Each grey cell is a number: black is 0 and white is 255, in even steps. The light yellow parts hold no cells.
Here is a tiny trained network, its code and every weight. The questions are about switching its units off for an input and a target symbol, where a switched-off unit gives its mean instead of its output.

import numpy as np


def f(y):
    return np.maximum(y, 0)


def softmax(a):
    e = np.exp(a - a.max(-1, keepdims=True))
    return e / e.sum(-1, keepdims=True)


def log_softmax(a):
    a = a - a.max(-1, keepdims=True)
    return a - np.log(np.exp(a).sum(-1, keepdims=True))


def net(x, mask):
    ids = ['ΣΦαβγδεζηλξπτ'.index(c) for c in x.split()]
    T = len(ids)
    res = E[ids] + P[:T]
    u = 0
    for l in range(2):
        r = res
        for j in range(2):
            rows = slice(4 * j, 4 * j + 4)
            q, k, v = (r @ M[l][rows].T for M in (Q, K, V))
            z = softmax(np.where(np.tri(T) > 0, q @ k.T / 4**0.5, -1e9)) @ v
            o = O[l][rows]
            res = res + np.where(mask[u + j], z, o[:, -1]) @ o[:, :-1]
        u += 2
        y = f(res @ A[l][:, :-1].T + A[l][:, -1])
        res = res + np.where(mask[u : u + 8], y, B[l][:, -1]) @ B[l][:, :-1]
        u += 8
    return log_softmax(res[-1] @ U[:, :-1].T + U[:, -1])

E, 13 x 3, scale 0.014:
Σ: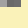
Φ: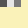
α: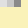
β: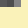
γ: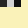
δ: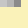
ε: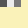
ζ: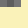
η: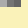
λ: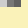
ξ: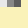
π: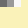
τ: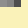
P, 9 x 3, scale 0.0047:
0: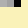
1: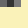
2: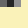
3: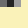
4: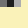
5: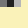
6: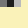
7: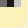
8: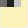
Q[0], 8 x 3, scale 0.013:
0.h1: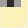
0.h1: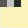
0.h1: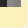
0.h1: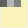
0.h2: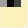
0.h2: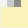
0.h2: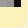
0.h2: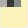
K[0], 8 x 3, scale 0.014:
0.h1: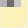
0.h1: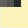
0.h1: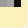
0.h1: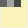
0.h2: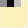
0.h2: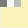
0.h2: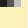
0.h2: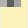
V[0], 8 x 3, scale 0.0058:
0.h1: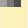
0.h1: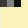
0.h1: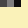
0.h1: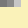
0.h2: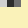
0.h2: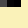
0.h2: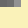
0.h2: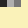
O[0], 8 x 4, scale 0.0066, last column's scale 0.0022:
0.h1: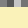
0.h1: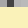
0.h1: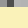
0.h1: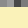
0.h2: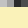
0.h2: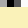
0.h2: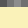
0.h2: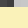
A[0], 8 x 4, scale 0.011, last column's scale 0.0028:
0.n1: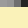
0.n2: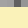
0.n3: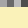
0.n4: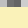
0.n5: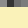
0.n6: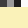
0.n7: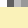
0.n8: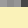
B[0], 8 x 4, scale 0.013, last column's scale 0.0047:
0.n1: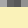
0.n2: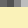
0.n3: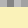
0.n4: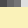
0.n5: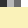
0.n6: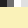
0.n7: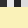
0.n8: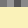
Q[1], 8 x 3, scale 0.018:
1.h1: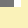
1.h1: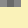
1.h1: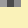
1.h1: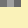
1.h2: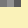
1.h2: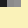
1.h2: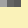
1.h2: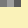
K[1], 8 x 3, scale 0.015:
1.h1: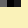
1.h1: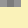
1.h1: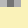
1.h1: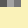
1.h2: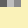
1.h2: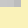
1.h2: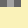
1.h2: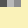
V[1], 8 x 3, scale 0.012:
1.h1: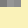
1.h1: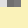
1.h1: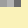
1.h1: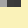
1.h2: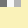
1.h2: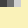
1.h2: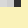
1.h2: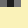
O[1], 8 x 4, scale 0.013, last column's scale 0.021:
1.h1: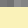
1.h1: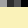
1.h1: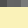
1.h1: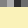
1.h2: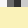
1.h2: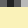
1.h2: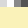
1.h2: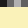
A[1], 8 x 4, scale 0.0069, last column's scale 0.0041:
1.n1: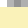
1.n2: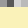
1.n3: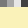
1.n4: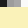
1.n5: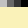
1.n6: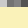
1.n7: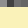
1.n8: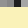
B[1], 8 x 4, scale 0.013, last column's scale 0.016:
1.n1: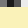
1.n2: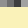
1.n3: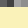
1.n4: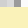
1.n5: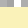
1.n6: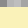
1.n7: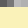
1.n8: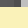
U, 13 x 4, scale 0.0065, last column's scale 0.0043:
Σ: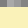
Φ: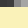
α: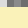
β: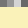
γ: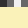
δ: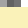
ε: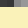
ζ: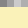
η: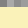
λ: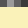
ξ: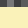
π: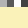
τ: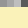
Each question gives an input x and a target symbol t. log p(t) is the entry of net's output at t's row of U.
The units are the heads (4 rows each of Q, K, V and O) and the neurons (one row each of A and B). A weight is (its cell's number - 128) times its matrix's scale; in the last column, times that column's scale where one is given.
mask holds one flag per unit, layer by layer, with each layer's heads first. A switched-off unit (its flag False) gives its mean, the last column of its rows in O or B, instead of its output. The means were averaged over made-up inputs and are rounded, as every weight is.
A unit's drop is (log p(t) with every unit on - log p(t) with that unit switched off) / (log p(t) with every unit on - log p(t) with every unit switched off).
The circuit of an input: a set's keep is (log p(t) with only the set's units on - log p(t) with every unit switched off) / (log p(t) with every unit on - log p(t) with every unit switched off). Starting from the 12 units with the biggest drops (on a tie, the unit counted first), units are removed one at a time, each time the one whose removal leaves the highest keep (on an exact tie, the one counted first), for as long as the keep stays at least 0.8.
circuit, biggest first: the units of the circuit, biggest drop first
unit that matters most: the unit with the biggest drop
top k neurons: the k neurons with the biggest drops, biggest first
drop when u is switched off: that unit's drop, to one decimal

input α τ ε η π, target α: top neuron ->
(0.n6)
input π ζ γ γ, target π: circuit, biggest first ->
(1.n5 1.h2 0.h2 1.n7)
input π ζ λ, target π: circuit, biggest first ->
(0.h2 1.n5 1.h2 1.n7)
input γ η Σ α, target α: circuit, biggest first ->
(0.n7 1.h2)
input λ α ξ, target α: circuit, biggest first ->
(1.h2 0.n7)
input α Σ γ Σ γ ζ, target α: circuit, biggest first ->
(1.h2 0.h2)
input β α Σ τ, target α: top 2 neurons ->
(0.n7 1.n1)
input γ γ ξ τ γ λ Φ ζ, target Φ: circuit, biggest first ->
(0.h1 1.h2)
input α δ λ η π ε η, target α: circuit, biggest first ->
(0.h2 1.h2)
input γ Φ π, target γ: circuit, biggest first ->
(1.h2 0.h2 1.n4)
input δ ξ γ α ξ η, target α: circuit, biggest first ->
(1.h2 0.n7)
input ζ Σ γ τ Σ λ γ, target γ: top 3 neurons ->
(0.n4 0.n7 1.n4)
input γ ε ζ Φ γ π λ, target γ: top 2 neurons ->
(0.n6 0.n5)
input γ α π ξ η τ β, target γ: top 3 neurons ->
(0.n7 0.n6 0.n5)
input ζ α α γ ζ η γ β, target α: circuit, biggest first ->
(1.h2 0.h2)
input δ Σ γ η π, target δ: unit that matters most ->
0.h2
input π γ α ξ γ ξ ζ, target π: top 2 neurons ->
(1.n5 0.n4)
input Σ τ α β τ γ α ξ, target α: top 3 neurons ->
(0.n7 1.n5 1.n1)
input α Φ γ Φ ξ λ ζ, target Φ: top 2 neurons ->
(0.n2 0.n4)
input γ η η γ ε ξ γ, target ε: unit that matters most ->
0.h1
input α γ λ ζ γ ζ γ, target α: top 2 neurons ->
(0.n5 0.n7)
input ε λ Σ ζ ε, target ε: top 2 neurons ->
(0.n7 1.n4)
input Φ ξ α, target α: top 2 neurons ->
(1.n5 0.n3)
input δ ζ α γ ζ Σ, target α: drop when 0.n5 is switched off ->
-0.1
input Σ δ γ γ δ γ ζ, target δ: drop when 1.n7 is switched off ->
0.1
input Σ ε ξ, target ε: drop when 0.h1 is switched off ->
-0.1
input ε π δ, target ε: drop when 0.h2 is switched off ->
0.2
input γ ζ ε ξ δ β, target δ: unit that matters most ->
0.n7
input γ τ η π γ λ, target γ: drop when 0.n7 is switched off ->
0.2
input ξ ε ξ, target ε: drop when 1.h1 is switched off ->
0.0
